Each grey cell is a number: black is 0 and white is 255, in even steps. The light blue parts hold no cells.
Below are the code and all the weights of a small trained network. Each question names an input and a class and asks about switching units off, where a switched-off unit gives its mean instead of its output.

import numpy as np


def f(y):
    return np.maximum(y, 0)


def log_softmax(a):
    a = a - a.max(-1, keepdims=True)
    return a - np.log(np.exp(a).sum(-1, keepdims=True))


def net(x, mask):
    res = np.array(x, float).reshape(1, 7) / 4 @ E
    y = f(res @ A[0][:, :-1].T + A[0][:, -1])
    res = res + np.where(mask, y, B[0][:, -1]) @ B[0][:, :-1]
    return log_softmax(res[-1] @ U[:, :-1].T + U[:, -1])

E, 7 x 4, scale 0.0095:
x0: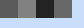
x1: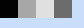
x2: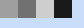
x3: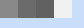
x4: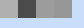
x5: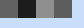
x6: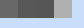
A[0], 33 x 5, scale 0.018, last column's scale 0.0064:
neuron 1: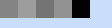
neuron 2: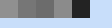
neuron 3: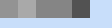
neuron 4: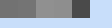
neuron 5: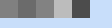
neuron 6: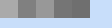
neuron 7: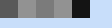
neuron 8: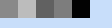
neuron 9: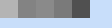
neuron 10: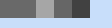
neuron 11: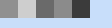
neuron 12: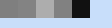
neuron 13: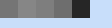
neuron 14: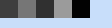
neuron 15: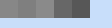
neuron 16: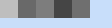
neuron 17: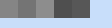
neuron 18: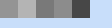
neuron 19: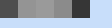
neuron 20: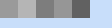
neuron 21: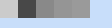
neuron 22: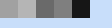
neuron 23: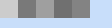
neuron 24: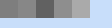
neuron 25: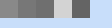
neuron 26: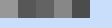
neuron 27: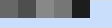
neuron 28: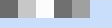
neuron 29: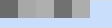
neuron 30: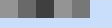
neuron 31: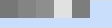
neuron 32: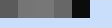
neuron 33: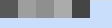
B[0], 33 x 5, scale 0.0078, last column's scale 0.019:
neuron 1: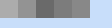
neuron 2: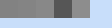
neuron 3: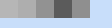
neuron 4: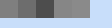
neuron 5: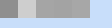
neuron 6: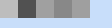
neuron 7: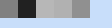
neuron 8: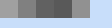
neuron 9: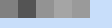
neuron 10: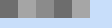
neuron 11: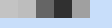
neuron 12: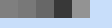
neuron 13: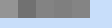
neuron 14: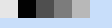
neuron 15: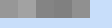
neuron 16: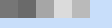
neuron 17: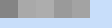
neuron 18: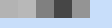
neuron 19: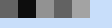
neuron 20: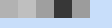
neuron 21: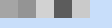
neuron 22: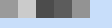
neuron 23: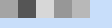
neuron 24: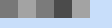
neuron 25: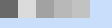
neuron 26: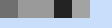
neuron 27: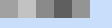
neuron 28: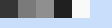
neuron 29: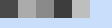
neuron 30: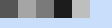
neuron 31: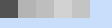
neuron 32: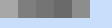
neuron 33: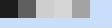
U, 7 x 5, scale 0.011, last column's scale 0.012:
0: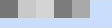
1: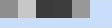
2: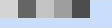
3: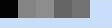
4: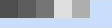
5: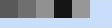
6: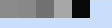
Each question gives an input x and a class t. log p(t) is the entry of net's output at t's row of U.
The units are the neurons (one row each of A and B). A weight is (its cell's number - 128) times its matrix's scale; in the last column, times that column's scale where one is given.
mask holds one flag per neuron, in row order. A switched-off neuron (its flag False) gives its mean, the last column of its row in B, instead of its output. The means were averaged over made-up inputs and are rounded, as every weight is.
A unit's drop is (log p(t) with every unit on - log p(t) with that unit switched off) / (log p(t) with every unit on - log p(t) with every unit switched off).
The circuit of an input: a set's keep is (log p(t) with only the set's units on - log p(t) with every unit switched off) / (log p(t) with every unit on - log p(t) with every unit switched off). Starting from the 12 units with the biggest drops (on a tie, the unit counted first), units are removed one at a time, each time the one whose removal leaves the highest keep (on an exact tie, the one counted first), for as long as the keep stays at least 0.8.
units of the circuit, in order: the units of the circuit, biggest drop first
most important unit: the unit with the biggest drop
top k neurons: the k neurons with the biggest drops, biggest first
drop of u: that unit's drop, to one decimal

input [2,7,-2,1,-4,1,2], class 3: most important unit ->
neuron 33
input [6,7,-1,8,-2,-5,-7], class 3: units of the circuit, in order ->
(neuron 33; neuron 19)
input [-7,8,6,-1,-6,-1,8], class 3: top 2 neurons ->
(neuron 33; neuron 14)
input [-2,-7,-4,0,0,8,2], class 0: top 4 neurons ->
(neuron 28; neuron 25; neuron 21; neuron 5)
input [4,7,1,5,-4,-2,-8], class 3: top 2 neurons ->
(neuron 33; neuron 14)
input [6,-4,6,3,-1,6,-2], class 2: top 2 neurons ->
(neuron 28; neuron 16)
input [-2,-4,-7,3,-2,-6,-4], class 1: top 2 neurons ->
(neuron 11; neuron 22)
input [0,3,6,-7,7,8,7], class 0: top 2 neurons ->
(neuron 17; neuron 16)
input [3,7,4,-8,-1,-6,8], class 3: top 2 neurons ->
(neuron 14; neuron 21)
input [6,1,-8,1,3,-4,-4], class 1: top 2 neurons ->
(neuron 14; neuron 11)
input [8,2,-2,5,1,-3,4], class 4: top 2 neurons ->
(neuron 14; neuron 28)
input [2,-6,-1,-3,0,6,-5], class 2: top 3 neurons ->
(neuron 28; neuron 16; neuron 29)
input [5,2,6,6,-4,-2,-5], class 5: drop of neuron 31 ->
0.2
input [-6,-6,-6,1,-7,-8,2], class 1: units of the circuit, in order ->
(neuron 11)
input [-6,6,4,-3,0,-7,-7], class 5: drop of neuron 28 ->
0.1
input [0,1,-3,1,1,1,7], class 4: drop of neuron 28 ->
0.2
